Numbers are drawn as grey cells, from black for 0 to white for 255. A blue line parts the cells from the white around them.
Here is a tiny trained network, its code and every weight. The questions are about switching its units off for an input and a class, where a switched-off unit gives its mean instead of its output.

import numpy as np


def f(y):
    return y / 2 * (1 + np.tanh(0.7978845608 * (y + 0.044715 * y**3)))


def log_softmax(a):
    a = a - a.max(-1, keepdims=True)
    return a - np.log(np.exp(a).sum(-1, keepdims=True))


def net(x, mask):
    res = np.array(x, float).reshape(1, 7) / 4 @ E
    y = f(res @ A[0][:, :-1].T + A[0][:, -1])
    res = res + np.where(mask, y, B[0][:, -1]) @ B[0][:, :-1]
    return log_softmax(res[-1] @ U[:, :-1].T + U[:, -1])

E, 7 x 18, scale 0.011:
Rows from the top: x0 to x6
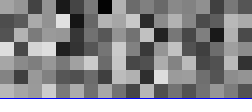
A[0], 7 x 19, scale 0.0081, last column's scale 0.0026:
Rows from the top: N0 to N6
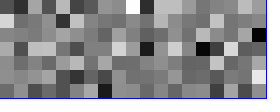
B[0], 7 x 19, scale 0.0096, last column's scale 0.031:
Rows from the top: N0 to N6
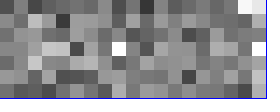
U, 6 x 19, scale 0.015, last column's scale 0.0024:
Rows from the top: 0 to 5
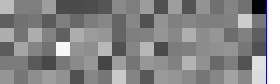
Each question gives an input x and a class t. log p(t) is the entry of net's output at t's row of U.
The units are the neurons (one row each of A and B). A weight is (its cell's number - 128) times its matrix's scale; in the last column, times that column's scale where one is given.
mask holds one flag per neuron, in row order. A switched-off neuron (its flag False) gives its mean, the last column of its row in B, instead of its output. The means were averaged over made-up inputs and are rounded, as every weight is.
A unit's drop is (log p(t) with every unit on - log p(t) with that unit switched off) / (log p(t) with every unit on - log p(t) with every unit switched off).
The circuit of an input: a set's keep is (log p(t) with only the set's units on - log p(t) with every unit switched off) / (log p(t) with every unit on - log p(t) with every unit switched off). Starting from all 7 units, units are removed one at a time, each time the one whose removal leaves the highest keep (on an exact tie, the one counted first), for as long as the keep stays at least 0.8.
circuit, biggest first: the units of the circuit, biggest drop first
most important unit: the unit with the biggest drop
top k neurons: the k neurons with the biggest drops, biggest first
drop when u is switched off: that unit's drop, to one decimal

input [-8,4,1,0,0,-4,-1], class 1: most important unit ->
N0
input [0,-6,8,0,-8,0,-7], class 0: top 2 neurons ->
[N0 N3]
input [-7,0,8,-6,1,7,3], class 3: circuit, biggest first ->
[N3 N0]
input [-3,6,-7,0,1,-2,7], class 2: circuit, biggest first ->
[N4 N3]
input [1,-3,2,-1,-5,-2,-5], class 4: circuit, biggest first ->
[N0 N3]
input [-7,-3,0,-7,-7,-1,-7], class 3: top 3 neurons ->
[N4 N1 N5]
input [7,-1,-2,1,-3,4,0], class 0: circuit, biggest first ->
[N3 N5]
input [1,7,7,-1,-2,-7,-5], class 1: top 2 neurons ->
[N3 N4]
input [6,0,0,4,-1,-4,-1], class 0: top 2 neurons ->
[N3 N5]
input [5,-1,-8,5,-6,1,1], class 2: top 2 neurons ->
[N1 N3]
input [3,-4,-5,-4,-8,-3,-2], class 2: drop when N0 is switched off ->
0.6
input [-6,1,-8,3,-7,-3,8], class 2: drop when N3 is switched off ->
0.0
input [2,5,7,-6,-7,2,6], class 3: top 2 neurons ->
[N3 N0]
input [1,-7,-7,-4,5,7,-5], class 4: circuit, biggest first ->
[N6]
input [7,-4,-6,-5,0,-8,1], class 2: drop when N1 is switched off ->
0.1
